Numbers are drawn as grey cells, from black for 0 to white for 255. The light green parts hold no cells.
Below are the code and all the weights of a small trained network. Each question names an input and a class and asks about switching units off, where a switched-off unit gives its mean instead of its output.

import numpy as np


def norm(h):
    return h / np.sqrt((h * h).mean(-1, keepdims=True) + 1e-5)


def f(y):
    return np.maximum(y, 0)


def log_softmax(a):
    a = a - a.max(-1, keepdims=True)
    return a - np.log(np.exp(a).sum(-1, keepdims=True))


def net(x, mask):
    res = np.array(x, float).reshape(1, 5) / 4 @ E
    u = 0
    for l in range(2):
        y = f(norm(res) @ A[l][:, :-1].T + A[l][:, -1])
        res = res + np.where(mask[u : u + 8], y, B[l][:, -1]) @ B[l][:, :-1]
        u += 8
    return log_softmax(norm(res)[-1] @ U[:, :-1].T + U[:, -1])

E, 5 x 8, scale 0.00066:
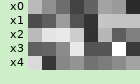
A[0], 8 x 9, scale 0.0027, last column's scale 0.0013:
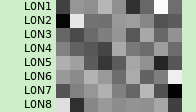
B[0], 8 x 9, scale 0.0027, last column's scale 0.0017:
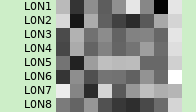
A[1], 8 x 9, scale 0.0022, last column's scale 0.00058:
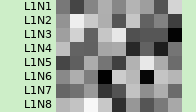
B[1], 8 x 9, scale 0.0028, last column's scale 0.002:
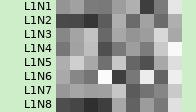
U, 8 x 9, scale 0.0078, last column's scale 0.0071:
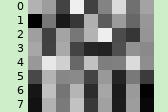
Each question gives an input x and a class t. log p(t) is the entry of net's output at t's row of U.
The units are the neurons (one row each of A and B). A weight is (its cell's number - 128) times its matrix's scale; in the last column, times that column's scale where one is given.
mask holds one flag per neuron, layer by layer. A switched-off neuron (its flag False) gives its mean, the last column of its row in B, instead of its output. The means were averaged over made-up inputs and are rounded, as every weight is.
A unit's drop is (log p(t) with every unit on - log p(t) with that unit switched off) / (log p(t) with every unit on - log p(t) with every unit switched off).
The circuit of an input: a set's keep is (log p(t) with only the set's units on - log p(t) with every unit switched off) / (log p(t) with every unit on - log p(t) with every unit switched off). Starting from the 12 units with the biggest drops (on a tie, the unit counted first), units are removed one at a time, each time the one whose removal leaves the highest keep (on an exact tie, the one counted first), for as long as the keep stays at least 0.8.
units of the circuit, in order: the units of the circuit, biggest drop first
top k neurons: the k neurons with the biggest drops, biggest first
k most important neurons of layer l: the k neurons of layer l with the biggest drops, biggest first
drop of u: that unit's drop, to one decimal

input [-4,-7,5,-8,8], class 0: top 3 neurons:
(L1N6, L0N2, L1N5)
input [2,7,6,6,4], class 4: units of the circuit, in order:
(L1N5)
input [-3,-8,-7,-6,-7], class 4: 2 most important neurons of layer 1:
(L1N3, L1N8)
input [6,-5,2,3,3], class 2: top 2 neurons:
(L0N5, L1N5)
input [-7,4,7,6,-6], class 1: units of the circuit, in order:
(L1N8, L1N2)
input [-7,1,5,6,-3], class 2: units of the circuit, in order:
(L0N1, L1N6)
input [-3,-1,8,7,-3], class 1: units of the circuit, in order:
(L1N8, L1N2)
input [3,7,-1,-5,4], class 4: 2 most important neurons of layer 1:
(L1N5, L1N7)
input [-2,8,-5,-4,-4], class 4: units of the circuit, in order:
(L1N5, L1N7, L1N8)
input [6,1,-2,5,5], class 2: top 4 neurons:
(L0N5, L1N6, L1N1, L0N2)
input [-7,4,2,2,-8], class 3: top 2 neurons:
(L0N2, L0N5)
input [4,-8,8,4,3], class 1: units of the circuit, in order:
(L1N8, L1N2, L1N6)
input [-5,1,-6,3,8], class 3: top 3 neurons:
(L0N8, L1N8, L0N6)
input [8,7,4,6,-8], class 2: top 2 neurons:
(L0N5, L1N6)
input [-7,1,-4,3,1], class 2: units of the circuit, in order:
(L0N1)
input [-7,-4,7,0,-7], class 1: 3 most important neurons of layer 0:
(L0N5, L0N8, L0N6)
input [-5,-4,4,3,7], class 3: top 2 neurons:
(L0N8, L0N5)
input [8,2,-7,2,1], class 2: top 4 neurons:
(L0N5, L0N6, L1N8, L1N1)
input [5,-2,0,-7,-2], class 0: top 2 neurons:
(L1N6, L0N1)
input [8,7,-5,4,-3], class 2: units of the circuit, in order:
(L0N5, L0N6, L1N1)
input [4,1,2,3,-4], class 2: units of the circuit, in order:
(L0N5)
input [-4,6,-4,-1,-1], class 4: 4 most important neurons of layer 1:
(L1N5, L1N7, L1N8, L1N2)
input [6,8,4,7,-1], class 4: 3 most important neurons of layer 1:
(L1N5, L1N6, L1N1)
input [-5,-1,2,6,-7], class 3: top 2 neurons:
(L0N2, L1N6)
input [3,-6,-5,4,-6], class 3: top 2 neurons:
(L0N2, L1N5)
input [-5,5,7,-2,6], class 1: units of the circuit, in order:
(L1N8, L1N2)
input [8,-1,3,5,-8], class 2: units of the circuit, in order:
(L0N5)
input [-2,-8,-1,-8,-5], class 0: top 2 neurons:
(L1N6, L1N5)
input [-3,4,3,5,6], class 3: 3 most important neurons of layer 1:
(L1N6, L1N5, L1N8)
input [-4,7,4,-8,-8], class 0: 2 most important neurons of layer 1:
(L1N6, L1N4)
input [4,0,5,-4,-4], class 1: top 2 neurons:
(L1N8, L0N1)
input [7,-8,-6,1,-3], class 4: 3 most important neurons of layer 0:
(L0N1, L0N6, L0N8)
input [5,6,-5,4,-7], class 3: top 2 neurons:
(L0N2, L0N1)
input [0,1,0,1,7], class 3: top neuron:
(L0N8)
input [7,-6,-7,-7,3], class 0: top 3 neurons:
(L1N6, L0N1, L0N6)
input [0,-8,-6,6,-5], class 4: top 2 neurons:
(L1N4, L1N3)
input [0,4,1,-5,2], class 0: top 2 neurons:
(L1N6, L1N4)
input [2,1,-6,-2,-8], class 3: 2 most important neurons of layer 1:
(L1N8, L1N2)
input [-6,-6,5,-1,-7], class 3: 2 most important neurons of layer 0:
(L0N2, L0N5)
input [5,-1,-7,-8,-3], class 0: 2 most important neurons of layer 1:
(L1N6, L1N8)
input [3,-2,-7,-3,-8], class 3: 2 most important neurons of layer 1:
(L1N8, L1N2)
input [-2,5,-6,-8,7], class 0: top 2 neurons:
(L1N6, L0N2)
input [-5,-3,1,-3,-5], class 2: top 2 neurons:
(L0N1, L0N8)
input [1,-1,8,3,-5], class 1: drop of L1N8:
0.2
